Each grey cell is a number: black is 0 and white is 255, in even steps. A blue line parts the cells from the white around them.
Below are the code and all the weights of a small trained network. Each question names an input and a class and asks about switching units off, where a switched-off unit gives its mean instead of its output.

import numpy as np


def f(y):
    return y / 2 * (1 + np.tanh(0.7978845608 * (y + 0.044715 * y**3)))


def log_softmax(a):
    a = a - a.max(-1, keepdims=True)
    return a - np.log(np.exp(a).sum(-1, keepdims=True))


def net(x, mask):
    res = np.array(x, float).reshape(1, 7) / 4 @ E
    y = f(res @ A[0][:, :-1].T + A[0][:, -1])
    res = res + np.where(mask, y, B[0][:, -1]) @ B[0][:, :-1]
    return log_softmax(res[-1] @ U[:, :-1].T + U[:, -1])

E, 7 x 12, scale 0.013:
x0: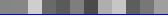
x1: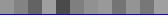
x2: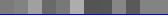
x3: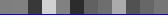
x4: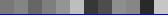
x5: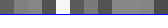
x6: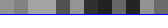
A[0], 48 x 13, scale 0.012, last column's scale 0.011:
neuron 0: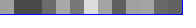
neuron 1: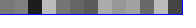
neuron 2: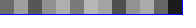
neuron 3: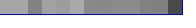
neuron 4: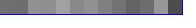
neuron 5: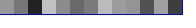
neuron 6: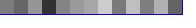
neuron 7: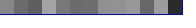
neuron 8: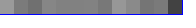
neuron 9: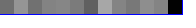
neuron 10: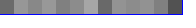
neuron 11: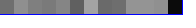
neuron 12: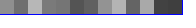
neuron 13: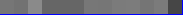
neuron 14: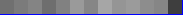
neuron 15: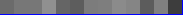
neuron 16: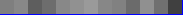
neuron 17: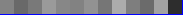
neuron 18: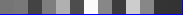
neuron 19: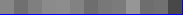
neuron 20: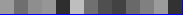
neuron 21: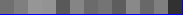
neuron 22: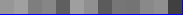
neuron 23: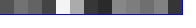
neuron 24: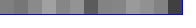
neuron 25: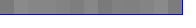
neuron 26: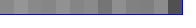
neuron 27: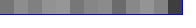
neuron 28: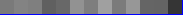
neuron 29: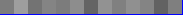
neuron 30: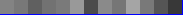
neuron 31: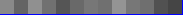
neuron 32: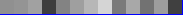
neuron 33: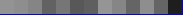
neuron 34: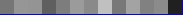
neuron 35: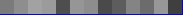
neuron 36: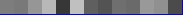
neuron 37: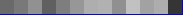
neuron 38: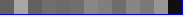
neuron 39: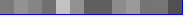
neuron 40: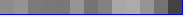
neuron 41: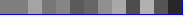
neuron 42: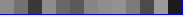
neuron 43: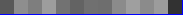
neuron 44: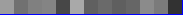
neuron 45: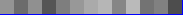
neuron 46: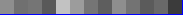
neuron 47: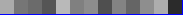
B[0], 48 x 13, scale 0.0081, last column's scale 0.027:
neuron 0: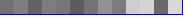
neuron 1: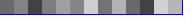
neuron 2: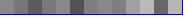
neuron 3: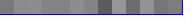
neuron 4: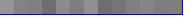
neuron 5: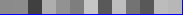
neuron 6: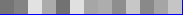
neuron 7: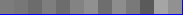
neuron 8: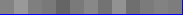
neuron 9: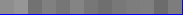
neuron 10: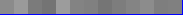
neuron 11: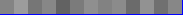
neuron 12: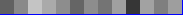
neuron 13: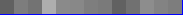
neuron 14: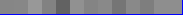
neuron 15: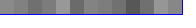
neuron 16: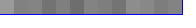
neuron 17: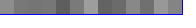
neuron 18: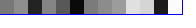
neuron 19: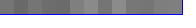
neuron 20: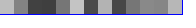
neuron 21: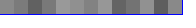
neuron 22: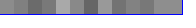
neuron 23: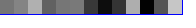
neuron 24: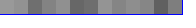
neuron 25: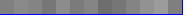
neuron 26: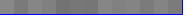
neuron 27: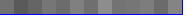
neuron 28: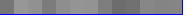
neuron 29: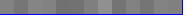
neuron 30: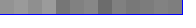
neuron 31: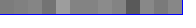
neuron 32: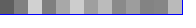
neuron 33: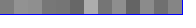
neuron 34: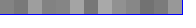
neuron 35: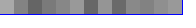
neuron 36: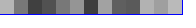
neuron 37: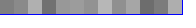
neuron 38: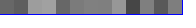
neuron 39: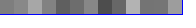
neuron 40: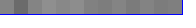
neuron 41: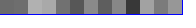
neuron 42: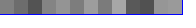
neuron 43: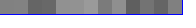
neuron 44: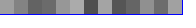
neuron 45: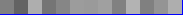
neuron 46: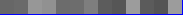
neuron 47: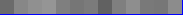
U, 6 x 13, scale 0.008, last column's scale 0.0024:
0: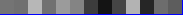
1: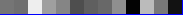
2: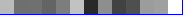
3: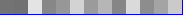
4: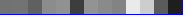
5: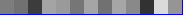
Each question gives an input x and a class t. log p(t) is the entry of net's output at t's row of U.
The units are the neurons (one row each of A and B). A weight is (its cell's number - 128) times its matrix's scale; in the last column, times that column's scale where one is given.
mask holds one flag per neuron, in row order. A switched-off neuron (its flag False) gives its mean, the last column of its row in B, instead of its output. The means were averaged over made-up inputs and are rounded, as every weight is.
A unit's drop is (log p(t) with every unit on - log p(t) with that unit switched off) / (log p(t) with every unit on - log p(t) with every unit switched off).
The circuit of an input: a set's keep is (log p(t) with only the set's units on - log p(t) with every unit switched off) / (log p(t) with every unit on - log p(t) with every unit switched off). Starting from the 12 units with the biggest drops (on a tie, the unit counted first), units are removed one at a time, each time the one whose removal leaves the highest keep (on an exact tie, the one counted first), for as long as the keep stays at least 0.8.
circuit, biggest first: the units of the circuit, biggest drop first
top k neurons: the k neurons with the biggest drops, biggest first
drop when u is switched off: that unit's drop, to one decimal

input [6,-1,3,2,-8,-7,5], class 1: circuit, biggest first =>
[neuron 12]
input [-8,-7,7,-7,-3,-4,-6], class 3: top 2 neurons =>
[neuron 6; neuron 32]
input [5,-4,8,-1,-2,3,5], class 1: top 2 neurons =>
[neuron 12; neuron 41]
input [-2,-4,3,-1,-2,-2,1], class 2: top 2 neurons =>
[neuron 18; neuron 23]
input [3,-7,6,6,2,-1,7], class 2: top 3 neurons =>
[neuron 36; neuron 20; neuron 44]
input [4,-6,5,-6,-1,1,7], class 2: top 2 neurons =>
[neuron 36; neuron 20]
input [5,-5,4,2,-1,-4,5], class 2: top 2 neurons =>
[neuron 36; neuron 20]
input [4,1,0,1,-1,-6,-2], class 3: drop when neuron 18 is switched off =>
0.2
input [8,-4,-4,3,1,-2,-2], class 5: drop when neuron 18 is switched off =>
0.1
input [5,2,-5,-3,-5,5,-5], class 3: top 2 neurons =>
[neuron 6; neuron 32]
